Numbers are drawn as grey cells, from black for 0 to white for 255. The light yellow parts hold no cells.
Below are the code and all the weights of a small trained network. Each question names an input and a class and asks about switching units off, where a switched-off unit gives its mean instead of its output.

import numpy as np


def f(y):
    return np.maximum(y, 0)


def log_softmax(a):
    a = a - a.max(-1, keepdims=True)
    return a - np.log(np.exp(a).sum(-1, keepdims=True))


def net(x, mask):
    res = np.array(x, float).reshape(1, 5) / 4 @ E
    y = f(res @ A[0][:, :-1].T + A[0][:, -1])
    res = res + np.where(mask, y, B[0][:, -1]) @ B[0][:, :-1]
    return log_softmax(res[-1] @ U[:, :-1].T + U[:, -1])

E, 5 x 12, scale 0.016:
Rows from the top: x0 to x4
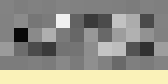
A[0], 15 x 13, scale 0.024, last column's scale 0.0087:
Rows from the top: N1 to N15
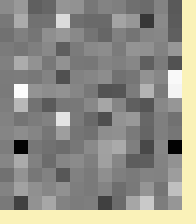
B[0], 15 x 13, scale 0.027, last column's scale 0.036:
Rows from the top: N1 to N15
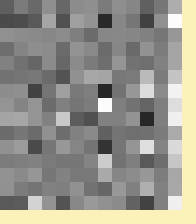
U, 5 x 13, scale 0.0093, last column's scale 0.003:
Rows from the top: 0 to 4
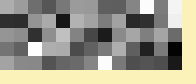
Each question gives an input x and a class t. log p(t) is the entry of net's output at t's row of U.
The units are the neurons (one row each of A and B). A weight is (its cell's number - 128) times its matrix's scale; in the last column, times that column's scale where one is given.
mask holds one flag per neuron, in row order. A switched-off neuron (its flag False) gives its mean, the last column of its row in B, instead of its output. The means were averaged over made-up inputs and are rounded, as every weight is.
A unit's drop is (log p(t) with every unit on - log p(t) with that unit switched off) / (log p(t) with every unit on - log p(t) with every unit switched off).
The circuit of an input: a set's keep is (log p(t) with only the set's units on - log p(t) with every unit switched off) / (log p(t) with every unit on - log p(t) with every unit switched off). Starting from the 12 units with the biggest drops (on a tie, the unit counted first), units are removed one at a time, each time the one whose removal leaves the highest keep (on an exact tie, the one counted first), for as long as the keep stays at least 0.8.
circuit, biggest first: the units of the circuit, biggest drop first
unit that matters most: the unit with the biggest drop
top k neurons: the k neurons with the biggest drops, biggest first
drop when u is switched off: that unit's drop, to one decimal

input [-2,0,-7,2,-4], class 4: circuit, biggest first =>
[N8]
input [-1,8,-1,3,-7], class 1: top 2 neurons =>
[N2 N7]
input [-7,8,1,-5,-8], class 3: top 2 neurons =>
[N9 N15]
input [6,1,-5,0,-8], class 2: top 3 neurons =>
[N15 N7 N6]
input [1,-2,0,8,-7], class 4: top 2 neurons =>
[N7 N8]
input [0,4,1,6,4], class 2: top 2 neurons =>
[N11 N15]
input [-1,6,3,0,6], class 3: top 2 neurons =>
[N9 N7]
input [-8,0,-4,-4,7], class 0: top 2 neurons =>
[N9 N2]
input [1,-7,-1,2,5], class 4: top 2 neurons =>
[N2 N7]
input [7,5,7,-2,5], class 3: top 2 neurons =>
[N9 N15]
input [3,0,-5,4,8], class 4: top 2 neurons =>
[N8 N15]
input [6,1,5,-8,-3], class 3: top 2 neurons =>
[N2 N15]
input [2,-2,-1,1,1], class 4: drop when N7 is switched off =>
0.5
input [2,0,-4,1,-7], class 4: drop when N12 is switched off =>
0.0
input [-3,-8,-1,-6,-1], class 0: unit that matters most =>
N7
